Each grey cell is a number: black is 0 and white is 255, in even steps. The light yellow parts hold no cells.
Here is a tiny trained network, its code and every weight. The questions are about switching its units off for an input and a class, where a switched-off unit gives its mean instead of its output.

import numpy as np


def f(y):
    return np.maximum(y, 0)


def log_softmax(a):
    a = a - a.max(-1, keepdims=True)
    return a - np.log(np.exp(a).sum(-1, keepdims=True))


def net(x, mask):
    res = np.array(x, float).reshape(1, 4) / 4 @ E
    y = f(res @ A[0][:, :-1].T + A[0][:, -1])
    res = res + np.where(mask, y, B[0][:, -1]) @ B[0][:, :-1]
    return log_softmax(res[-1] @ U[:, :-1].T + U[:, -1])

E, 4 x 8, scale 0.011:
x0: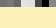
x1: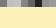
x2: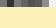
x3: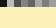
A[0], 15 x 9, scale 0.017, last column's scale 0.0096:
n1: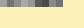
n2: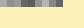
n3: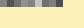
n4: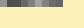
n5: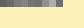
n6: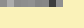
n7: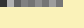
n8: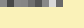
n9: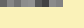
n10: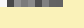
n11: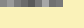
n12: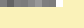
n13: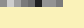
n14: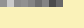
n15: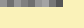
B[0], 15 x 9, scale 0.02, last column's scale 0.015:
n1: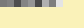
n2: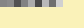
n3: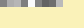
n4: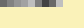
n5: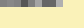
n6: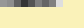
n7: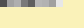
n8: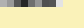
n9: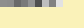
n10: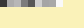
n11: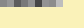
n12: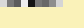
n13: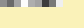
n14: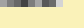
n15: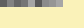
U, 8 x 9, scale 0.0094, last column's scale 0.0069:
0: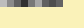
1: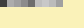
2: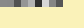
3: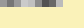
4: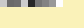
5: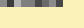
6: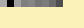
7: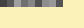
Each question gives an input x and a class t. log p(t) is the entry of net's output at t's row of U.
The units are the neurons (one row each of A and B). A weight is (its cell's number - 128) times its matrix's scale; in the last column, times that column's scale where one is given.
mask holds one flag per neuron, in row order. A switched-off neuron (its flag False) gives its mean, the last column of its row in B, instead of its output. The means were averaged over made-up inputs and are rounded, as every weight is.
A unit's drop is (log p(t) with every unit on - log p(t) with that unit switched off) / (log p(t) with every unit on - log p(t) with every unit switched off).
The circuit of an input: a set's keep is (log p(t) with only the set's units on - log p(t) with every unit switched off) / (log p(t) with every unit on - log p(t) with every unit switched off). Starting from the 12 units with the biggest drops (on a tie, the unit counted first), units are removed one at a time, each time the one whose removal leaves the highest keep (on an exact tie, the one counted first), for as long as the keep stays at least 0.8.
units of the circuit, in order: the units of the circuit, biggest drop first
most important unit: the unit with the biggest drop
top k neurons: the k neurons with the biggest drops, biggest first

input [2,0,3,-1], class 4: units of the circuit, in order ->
(n3)
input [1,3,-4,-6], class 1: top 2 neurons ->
(n10, n8)
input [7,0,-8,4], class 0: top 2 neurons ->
(n14, n6)
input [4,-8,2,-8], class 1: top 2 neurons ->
(n10, n13)
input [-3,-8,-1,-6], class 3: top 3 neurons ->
(n4, n7, n3)
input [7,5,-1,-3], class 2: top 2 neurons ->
(n1, n9)
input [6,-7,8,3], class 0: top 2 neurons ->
(n8, n13)
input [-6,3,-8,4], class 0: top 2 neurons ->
(n14, n6)
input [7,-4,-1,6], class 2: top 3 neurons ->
(n10, n9, n1)
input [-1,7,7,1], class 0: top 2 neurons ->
(n8, n5)
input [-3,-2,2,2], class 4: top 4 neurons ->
(n10, n1, n9, n12)
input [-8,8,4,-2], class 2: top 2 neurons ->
(n2, n11)
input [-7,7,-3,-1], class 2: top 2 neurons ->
(n2, n11)
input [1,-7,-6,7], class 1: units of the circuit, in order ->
(n7)
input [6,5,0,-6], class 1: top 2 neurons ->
(n10, n2)
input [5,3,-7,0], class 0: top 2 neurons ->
(n14, n6)
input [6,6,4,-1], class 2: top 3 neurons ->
(n1, n9, n4)
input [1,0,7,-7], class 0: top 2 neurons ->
(n8, n7)
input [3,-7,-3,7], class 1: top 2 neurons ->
(n7, n13)
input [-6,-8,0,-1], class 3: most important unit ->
n4
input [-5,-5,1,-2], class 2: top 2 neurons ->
(n13, n2)
